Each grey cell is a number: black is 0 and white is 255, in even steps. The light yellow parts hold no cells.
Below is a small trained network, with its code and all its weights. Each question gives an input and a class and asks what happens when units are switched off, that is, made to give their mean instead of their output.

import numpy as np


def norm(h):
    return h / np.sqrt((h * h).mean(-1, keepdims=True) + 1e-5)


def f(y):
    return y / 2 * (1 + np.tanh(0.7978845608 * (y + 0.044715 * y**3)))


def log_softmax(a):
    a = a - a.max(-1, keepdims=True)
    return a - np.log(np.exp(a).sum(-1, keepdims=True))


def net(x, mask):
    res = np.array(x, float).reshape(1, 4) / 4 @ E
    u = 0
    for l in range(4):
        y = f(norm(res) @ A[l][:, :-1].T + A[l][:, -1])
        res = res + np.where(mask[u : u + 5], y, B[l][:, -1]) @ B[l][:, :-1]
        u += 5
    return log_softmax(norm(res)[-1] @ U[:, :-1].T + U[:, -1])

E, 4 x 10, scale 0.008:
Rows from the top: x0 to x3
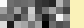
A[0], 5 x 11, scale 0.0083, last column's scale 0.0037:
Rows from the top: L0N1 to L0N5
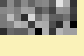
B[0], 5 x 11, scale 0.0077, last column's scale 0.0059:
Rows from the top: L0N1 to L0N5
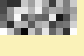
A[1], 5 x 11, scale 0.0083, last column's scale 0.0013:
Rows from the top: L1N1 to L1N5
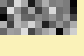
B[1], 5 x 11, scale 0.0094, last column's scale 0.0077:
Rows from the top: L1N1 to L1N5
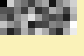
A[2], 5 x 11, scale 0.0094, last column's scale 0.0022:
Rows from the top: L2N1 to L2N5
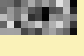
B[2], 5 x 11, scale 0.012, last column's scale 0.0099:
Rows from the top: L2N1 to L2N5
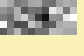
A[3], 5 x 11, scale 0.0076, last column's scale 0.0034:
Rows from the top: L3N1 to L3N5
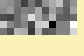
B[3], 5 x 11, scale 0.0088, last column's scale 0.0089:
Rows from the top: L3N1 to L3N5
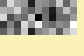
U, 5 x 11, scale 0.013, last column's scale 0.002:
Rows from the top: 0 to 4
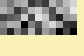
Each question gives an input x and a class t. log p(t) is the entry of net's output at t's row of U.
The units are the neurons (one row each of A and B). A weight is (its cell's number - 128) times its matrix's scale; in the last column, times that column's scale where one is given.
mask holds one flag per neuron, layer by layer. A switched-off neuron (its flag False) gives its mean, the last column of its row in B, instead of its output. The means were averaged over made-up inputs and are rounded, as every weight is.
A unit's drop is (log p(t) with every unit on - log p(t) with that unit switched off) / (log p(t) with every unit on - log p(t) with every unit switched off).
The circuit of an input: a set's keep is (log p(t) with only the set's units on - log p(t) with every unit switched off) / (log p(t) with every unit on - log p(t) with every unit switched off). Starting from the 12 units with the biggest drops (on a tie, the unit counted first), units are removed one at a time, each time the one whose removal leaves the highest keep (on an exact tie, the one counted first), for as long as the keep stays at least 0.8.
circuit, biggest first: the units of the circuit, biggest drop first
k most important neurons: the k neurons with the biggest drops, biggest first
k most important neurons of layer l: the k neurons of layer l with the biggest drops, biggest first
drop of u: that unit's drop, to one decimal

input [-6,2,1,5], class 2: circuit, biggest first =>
(L2N3)
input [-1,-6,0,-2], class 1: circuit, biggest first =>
(L0N1; L1N5; L2N4)
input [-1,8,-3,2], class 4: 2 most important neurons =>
(L0N5; L0N3)
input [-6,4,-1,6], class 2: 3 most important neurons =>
(L1N5; L0N5; L2N3)
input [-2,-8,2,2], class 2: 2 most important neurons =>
(L0N5; L0N4)
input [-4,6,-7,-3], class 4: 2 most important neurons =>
(L1N2; L3N3)
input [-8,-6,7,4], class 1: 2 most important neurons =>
(L1N5; L0N4)
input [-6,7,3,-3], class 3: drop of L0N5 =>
0.1
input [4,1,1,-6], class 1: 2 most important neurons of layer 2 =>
(L2N2; L2N4)
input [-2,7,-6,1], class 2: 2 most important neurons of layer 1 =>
(L1N5; L1N1)
